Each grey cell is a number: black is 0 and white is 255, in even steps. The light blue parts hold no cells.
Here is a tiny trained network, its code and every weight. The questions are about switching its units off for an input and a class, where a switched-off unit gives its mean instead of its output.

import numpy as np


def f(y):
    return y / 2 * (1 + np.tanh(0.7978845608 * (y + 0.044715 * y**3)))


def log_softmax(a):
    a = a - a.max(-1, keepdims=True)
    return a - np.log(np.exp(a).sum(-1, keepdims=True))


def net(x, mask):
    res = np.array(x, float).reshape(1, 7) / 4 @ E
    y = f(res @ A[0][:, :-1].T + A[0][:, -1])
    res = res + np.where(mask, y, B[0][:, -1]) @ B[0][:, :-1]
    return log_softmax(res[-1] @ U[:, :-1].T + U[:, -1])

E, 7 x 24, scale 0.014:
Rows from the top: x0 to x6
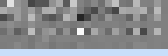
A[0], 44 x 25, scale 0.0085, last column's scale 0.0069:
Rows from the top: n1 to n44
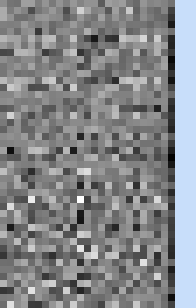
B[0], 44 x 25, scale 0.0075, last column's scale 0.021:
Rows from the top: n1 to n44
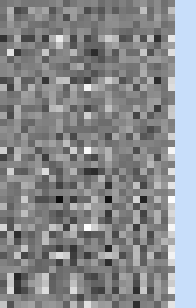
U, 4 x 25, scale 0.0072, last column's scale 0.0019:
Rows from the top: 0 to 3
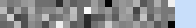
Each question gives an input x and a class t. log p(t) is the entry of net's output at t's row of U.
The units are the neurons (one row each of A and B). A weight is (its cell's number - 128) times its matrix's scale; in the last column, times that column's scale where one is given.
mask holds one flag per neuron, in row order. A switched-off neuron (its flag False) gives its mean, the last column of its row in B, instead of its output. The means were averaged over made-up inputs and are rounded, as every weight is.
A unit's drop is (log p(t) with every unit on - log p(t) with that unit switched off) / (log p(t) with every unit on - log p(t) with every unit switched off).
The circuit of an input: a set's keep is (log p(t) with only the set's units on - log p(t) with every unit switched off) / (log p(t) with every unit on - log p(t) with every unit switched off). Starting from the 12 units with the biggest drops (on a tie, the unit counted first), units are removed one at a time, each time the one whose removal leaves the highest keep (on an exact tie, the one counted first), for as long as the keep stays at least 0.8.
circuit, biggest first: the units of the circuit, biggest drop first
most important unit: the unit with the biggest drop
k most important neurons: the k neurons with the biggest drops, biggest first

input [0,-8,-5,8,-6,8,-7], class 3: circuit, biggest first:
[n37]
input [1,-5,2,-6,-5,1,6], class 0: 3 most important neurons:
[n6 n27 n31]
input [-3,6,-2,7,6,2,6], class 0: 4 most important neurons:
[n29 n36 n37 n16]
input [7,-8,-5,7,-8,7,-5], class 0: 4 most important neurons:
[n27 n31 n38 n6]
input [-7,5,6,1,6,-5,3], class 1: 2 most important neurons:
[n33 n22]
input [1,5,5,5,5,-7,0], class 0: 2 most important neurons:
[n29 n36]
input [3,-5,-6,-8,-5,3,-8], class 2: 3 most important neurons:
[n25 n29 n34]
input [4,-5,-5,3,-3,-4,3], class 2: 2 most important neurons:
[n25 n6]
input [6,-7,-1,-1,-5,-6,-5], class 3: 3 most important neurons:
[n37 n23 n33]
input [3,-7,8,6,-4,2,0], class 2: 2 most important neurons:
[n8 n40]
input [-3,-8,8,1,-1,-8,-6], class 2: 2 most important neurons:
[n42 n8]
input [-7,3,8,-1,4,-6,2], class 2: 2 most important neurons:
[n42 n8]
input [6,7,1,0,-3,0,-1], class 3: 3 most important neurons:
[n6 n12 n33]
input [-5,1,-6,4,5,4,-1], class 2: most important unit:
n41
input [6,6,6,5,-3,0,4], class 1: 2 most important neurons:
[n13 n44]
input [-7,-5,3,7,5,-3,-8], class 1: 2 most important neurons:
[n33 n22]
